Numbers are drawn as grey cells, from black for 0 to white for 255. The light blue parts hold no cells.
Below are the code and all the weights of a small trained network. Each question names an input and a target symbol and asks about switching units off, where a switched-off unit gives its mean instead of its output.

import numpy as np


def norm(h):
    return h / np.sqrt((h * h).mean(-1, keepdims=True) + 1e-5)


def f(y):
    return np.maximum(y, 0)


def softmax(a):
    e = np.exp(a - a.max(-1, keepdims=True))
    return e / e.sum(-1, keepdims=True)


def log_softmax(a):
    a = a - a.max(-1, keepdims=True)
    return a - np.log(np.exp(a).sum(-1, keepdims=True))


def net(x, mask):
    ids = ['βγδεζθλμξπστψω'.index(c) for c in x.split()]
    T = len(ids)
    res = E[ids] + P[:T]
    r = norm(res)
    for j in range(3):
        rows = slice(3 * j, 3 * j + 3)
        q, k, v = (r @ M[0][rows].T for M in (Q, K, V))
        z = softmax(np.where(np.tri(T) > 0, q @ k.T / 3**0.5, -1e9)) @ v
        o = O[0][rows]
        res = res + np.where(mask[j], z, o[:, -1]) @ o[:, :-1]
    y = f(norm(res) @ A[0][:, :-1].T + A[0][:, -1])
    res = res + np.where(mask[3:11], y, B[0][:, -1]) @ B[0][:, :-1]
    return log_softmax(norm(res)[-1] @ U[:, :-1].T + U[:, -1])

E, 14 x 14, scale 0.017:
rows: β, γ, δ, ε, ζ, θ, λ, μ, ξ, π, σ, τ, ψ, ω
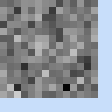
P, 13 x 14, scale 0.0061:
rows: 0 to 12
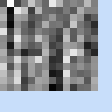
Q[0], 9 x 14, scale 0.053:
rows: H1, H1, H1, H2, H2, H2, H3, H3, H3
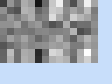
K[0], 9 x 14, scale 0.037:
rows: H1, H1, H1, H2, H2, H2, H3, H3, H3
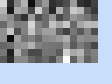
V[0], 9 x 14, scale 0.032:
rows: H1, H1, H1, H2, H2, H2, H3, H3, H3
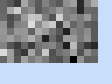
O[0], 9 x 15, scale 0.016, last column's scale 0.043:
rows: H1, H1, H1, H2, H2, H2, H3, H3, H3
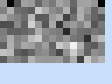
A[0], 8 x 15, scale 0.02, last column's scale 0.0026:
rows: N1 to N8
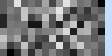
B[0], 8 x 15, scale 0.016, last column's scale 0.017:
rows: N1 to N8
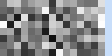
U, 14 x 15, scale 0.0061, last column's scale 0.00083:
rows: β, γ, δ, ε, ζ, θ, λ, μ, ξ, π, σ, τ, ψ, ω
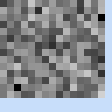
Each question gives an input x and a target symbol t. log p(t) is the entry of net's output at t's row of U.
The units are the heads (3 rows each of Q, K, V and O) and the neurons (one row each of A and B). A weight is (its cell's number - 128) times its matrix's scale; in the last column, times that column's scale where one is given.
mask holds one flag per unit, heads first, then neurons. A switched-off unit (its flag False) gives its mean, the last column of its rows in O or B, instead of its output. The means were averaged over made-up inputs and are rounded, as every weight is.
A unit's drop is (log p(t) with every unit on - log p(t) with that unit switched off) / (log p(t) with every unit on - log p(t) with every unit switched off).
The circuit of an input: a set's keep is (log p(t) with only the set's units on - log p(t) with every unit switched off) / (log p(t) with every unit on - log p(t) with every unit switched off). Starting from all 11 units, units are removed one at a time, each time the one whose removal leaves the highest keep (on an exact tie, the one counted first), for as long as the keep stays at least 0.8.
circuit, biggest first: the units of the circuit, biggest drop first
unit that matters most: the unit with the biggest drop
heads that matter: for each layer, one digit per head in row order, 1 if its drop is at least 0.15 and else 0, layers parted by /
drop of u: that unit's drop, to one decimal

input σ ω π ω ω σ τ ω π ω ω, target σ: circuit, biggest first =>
H3; H2; H1
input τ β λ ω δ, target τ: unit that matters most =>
N4
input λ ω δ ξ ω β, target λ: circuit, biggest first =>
H1; N6
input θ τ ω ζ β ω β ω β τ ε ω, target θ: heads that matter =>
001
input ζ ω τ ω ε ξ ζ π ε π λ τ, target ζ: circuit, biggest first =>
H1; H3
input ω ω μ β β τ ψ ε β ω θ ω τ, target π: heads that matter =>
001
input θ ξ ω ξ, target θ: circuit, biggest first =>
N8; H3
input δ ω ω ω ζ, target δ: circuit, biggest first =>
H2; H1
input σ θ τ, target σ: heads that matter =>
011
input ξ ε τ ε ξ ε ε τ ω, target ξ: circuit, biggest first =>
H1; N5
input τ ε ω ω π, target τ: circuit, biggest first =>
N4; H1
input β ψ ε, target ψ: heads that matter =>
010
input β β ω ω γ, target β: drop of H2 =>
0.2
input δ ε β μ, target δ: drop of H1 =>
0.4
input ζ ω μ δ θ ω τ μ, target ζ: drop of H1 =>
0.5
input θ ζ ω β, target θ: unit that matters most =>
N8
